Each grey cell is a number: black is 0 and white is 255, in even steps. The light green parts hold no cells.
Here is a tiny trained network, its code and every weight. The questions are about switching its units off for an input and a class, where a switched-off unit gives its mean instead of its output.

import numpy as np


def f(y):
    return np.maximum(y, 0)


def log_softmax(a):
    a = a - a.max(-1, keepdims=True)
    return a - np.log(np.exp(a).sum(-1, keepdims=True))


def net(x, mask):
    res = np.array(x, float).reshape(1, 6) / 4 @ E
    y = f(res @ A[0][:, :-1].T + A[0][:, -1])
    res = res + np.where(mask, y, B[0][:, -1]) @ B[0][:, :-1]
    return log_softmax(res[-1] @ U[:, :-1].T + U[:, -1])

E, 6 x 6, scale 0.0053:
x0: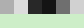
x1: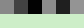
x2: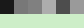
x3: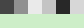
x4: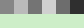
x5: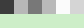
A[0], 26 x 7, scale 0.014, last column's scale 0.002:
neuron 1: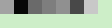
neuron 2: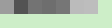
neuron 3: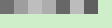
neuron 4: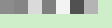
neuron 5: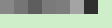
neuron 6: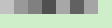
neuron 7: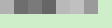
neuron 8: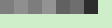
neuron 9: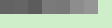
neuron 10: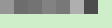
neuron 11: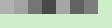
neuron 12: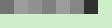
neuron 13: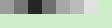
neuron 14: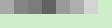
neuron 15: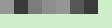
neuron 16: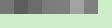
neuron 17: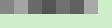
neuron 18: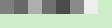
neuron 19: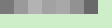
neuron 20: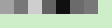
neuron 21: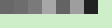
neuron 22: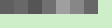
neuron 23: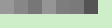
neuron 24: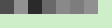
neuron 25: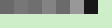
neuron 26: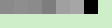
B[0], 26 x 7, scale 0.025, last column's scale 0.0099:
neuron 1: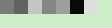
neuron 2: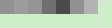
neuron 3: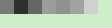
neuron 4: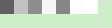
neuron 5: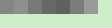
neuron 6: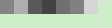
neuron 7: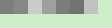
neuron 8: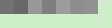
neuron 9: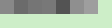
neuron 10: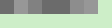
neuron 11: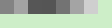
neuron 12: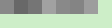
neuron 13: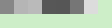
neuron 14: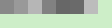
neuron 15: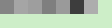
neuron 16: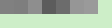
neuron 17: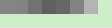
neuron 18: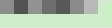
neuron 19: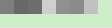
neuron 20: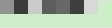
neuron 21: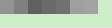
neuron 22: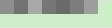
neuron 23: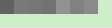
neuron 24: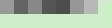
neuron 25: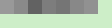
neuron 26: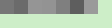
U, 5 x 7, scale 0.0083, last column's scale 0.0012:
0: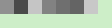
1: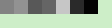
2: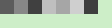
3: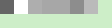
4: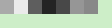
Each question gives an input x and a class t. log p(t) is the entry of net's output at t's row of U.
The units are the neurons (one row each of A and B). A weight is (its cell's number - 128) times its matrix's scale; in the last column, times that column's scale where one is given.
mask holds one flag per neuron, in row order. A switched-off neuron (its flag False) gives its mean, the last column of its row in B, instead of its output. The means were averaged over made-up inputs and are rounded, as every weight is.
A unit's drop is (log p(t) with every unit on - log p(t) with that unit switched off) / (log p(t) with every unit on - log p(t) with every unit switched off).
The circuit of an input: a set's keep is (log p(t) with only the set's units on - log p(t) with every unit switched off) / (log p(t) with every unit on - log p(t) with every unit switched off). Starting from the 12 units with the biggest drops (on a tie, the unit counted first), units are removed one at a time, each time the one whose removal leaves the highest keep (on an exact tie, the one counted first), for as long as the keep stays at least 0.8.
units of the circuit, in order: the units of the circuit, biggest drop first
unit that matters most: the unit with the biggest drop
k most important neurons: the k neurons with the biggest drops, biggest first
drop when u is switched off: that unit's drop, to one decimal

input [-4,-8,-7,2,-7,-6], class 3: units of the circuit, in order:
(neuron 4)
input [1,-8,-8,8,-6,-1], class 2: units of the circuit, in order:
(neuron 4; neuron 3)
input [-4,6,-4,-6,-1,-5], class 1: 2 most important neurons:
(neuron 1; neuron 15)
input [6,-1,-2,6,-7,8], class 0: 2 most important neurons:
(neuron 4; neuron 3)
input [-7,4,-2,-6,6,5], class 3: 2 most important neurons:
(neuron 20; neuron 4)
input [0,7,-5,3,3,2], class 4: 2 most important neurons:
(neuron 4; neuron 20)
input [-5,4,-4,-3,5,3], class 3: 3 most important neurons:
(neuron 20; neuron 3; neuron 18)
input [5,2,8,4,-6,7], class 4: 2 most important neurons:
(neuron 1; neuron 20)
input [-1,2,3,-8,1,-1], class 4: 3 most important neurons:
(neuron 20; neuron 3; neuron 24)
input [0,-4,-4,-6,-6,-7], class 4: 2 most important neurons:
(neuron 6; neuron 11)
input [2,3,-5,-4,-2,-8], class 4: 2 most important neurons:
(neuron 6; neuron 11)
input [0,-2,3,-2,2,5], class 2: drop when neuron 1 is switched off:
0.1
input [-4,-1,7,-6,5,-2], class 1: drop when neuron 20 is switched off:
0.2
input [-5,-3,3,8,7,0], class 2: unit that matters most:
neuron 1
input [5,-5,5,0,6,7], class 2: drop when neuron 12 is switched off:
0.0
